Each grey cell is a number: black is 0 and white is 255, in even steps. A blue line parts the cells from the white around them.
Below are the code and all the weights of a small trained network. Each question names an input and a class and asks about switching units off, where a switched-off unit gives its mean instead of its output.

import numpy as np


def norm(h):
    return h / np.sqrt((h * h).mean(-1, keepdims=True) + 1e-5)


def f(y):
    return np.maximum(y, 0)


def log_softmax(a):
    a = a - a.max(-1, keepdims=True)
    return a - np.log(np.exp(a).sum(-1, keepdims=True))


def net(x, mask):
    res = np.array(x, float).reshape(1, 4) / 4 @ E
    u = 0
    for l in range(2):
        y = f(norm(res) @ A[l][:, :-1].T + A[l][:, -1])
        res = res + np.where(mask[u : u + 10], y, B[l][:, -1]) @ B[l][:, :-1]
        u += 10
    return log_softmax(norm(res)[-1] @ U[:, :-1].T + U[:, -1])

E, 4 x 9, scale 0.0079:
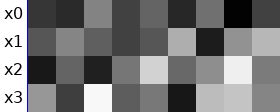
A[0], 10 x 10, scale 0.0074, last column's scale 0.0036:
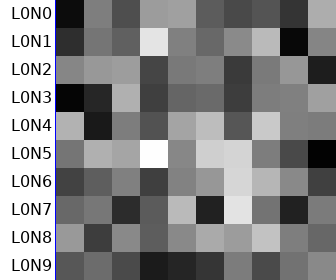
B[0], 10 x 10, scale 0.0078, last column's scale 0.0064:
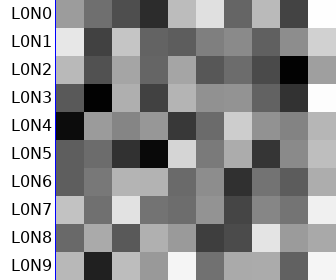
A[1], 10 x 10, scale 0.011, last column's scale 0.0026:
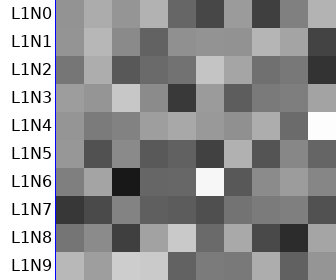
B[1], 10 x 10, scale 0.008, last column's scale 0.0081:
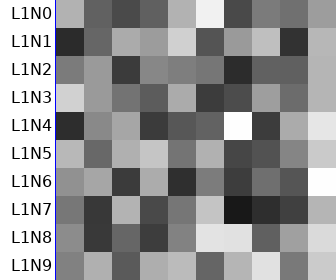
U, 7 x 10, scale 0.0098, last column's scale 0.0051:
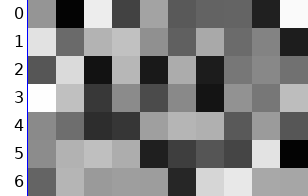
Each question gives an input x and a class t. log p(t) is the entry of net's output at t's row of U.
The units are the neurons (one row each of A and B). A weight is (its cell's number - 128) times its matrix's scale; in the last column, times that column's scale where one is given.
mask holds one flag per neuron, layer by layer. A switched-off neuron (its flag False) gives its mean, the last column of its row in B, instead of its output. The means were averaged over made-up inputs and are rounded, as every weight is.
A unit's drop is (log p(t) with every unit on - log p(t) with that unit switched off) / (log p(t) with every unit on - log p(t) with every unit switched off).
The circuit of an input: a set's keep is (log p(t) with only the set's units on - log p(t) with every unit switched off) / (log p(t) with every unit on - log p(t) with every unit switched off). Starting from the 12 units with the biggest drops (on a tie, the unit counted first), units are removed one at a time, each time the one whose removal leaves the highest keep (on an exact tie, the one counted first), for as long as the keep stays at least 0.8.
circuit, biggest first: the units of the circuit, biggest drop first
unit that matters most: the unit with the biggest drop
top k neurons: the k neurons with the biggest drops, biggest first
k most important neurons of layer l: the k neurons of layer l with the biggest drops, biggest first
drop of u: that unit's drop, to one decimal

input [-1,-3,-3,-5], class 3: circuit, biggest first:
[L0N3]
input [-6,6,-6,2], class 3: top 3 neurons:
[L0N9 L1N3 L0N3]
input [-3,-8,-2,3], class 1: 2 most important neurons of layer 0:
[L0N0 L0N3]
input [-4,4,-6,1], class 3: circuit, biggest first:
[L0N9 L0N3]
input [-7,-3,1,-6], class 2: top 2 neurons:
[L1N6 L0N9]
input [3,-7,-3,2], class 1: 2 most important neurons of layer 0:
[L0N3 L0N0]
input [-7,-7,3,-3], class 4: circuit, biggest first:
[L0N5 L0N9]
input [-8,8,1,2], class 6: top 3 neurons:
[L1N1 L0N0 L0N5]
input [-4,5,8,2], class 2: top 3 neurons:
[L0N9 L0N7 L0N6]
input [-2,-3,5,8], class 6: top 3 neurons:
[L1N9 L0N8 L0N3]
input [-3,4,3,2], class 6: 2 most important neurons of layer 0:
[L0N8 L0N5]
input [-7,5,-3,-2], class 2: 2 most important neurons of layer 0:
[L0N7 L0N1]
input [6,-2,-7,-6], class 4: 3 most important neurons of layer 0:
[L0N7 L0N1 L0N3]
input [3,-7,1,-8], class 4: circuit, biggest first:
[L1N8]
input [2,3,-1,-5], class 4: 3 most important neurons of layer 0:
[L0N7 L0N9 L0N1]
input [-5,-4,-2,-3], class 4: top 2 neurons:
[L0N5 L1N8]
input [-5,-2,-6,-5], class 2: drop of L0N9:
0.2
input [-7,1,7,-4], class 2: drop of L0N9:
0.3
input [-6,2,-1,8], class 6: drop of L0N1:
0.0
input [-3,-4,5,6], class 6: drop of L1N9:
0.1
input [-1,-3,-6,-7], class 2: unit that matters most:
L0N9
